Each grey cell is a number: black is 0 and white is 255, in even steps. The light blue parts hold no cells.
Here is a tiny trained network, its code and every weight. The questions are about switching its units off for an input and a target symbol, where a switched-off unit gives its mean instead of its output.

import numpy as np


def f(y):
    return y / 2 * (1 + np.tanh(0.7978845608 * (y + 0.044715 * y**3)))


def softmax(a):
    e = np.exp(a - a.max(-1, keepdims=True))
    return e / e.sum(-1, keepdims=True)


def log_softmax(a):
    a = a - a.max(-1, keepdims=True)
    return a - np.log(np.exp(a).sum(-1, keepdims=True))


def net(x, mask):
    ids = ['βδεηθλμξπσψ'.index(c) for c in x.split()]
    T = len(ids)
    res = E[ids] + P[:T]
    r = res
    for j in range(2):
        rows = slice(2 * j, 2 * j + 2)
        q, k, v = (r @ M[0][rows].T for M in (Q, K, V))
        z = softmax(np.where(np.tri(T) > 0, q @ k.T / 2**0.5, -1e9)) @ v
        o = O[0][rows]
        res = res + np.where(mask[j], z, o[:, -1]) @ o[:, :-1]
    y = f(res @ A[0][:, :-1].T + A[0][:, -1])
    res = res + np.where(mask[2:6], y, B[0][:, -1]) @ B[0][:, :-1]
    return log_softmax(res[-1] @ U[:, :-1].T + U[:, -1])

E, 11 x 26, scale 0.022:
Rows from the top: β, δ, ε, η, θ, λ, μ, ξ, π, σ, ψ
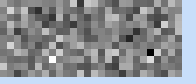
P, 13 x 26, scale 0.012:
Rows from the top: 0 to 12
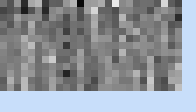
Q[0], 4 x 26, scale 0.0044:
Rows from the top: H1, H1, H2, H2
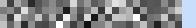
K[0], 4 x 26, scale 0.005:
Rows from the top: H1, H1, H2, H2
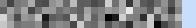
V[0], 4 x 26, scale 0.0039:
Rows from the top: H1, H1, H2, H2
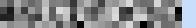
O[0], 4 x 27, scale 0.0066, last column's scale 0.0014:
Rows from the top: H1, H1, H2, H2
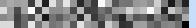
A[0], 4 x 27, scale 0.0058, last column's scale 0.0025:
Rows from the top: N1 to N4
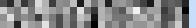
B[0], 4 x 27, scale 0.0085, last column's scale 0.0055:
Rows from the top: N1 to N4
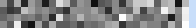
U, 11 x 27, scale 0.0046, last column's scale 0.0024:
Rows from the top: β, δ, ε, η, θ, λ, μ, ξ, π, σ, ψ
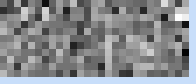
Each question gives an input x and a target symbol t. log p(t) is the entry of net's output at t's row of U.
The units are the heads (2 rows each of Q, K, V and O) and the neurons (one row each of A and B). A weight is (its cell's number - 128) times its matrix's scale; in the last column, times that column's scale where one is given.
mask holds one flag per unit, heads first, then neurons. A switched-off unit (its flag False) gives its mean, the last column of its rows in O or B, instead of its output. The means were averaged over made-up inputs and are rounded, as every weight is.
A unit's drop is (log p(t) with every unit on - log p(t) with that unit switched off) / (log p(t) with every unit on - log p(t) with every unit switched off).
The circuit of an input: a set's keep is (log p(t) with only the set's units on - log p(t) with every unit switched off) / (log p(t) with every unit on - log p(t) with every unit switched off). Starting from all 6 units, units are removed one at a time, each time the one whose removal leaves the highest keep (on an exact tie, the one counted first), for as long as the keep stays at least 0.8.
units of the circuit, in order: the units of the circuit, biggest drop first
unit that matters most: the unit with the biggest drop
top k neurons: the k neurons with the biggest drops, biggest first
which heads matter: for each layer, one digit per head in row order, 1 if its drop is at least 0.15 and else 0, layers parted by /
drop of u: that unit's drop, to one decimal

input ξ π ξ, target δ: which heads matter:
11
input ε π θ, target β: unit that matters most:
H1
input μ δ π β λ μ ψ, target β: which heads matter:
11
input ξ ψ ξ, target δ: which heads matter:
10
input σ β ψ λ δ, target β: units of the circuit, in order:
(H1 H2)
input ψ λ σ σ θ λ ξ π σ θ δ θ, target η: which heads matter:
01
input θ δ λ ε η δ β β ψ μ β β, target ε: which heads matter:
01
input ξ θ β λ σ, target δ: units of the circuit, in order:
(H2 N4)
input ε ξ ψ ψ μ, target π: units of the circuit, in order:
(N3 H2)
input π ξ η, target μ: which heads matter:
10
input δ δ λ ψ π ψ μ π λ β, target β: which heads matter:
10
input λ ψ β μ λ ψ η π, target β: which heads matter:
11
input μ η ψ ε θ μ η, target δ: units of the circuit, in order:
(N4 H2)
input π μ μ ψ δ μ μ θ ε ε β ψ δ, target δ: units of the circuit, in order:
(N4 H1)
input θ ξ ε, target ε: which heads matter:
10
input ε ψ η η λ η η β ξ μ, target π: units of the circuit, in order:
(H2 N3)
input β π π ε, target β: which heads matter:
11
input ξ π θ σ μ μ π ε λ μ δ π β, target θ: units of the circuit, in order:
(H2)
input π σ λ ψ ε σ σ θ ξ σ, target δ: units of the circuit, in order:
(H2 N2)
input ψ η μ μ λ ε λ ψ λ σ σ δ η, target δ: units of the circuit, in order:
(H1 N4)
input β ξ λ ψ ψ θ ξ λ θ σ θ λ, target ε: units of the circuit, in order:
(H1)
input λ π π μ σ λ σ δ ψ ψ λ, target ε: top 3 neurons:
(N1 N2 N3)
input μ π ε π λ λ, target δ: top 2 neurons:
(N4 N1)
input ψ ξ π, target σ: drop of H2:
0.2
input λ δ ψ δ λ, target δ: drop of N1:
0.2
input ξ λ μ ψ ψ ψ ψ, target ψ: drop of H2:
0.6
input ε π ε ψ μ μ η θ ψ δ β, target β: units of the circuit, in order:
(H1)
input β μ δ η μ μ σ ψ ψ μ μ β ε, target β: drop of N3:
0.0
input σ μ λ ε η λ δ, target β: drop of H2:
0.8
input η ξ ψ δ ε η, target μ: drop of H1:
1.0
